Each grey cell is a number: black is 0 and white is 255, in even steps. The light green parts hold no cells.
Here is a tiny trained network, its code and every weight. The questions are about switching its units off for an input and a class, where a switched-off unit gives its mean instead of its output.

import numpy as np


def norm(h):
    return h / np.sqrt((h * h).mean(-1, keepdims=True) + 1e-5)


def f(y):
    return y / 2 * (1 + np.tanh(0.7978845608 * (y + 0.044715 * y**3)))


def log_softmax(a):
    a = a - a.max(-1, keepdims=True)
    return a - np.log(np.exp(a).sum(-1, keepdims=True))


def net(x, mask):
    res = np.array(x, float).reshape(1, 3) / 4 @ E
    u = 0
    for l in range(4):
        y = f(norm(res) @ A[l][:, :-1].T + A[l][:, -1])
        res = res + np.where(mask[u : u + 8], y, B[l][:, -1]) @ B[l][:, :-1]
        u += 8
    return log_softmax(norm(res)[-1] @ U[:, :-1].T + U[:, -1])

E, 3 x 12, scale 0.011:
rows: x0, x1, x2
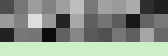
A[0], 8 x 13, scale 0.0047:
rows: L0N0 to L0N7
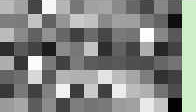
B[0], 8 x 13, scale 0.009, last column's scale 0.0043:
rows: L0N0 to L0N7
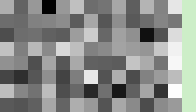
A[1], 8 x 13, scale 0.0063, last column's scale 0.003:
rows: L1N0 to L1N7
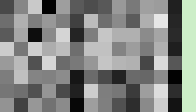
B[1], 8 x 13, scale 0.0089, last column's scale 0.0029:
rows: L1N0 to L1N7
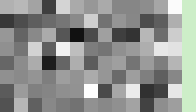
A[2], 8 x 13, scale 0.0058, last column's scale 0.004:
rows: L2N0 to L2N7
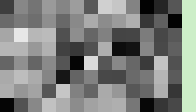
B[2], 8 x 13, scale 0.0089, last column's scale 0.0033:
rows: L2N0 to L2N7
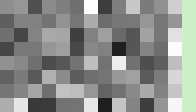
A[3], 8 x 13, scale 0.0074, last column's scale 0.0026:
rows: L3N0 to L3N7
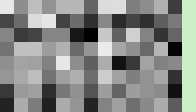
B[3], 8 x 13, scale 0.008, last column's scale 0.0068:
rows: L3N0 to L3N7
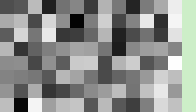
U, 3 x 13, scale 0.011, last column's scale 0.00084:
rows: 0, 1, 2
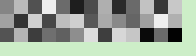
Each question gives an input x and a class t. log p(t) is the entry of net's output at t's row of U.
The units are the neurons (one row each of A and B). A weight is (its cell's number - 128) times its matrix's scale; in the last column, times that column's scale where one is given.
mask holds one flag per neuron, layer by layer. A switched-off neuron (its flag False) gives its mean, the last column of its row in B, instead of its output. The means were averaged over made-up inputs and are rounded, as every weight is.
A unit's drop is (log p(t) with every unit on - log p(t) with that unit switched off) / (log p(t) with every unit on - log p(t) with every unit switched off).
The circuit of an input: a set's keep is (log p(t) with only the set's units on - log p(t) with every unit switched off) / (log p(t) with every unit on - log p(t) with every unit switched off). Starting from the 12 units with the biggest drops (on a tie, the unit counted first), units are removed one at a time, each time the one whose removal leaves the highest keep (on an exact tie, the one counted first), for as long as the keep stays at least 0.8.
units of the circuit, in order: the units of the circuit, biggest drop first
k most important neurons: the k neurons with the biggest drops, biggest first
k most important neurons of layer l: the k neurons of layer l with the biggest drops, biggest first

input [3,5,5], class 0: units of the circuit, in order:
L3N1
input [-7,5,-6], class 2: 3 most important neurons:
L0N3, L1N6, L0N6
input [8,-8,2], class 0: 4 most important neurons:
L1N2, L0N6, L0N2, L1N6
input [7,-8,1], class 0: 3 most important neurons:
L1N2, L0N6, L0N2
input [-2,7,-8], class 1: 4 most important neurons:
L1N3, L0N6, L0N0, L3N0
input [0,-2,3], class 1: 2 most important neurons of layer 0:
L0N3, L0N4
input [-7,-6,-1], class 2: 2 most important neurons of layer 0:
L0N2, L0N4
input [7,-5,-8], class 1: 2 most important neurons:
L1N3, L0N2
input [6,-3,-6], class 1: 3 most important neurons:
L1N3, L0N2, L1N6
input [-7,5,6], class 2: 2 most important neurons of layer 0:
L0N0, L0N6
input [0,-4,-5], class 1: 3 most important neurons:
L0N0, L1N3, L0N4
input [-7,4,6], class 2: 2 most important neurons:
L0N0, L1N6
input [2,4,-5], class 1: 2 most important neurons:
L0N6, L1N3
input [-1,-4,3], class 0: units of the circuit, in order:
L0N6
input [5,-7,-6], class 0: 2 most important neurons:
L0N3, L0N6
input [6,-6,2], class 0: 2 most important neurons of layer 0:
L0N2, L0N6
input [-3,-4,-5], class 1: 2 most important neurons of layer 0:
L0N0, L0N4
